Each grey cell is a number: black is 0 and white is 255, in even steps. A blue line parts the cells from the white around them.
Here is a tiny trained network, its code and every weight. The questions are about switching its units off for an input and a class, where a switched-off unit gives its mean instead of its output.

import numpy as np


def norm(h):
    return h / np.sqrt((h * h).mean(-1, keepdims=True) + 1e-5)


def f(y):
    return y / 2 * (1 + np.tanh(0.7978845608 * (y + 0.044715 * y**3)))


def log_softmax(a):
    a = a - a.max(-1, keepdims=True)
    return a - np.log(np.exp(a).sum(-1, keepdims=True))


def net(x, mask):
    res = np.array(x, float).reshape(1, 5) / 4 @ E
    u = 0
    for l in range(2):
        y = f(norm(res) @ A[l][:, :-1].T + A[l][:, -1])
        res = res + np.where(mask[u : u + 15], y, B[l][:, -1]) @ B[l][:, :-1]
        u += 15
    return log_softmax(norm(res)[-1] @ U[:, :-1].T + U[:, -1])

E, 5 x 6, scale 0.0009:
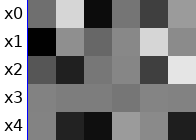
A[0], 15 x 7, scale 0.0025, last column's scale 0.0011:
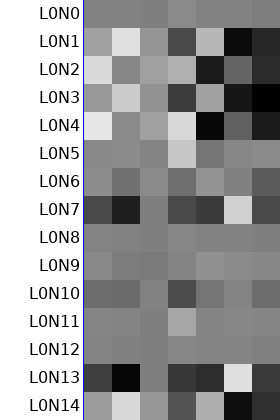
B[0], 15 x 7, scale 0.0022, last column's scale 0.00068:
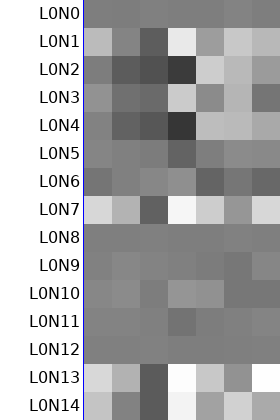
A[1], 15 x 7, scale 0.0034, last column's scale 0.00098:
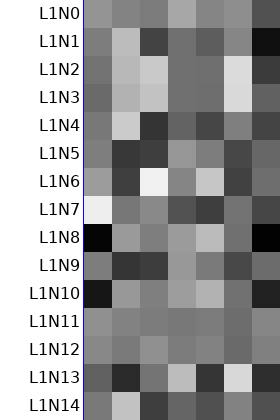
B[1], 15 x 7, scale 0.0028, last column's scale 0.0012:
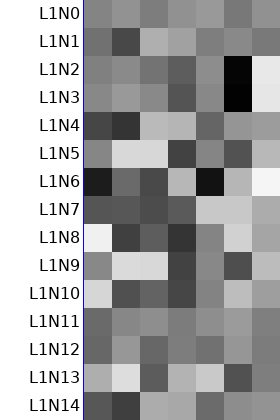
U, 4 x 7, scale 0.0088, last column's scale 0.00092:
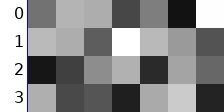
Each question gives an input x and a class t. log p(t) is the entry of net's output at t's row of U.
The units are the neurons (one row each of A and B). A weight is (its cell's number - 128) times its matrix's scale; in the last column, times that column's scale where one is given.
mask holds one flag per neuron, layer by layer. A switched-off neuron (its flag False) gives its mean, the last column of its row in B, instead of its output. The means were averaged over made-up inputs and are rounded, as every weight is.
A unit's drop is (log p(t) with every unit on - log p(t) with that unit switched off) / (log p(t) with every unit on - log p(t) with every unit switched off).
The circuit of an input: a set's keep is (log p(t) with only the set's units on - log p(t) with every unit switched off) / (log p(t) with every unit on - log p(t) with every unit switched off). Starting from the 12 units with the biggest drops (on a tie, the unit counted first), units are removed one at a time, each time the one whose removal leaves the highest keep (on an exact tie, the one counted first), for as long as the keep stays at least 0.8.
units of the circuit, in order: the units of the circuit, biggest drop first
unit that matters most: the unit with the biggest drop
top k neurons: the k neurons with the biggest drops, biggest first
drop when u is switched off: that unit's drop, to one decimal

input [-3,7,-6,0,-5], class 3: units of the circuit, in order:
[L1N8 L1N10]
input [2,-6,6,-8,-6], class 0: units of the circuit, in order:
[L1N3 L1N2]
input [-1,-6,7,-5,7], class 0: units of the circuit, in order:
[L1N9 L1N5]
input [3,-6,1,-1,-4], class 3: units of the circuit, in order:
[L1N7]
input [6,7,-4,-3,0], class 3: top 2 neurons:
[L1N8 L1N10]
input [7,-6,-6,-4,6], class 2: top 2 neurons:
[L1N4 L0N13]
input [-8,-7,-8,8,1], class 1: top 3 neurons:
[L0N14 L0N1 L0N3]
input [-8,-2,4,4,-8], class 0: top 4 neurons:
[L1N3 L1N2 L1N4 L1N14]
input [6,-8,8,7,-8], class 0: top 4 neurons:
[L1N3 L1N2 L0N14 L0N1]
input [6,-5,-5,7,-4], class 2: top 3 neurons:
[L1N4 L0N13 L0N7]
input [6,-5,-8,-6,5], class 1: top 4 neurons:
[L0N14 L0N1 L1N6 L1N3]
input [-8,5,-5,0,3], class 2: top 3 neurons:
[L1N6 L0N13 L0N7]
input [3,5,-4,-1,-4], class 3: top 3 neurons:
[L1N8 L1N10 L0N13]
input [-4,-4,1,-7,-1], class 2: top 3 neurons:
[L1N6 L1N8 L1N10]
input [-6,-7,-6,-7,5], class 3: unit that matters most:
L0N4
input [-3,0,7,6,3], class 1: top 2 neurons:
[L0N13 L0N7]
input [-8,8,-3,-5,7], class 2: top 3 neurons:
[L1N6 L1N3 L1N2]
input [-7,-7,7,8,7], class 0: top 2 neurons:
[L1N9 L1N5]
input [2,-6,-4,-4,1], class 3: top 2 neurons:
[L0N13 L0N7]
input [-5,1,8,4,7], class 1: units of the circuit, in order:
[L1N13]
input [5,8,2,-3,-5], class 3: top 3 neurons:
[L1N8 L1N10 L1N6]
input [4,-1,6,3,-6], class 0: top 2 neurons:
[L1N3 L1N2]
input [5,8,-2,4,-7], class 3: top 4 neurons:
[L1N8 L1N10 L1N9 L1N5]
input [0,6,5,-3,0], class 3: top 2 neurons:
[L1N8 L0N14]
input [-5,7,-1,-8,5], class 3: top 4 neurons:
[L1N8 L1N10 L1N3 L1N2]
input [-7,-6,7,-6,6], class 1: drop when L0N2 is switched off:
0.1
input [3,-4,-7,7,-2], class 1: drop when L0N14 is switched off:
0.1
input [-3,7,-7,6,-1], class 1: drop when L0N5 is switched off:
0.0
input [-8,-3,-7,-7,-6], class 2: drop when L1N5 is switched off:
0.2
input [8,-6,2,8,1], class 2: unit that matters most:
L1N4
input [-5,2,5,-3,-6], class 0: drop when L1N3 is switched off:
0.7
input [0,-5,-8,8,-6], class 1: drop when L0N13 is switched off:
-0.1
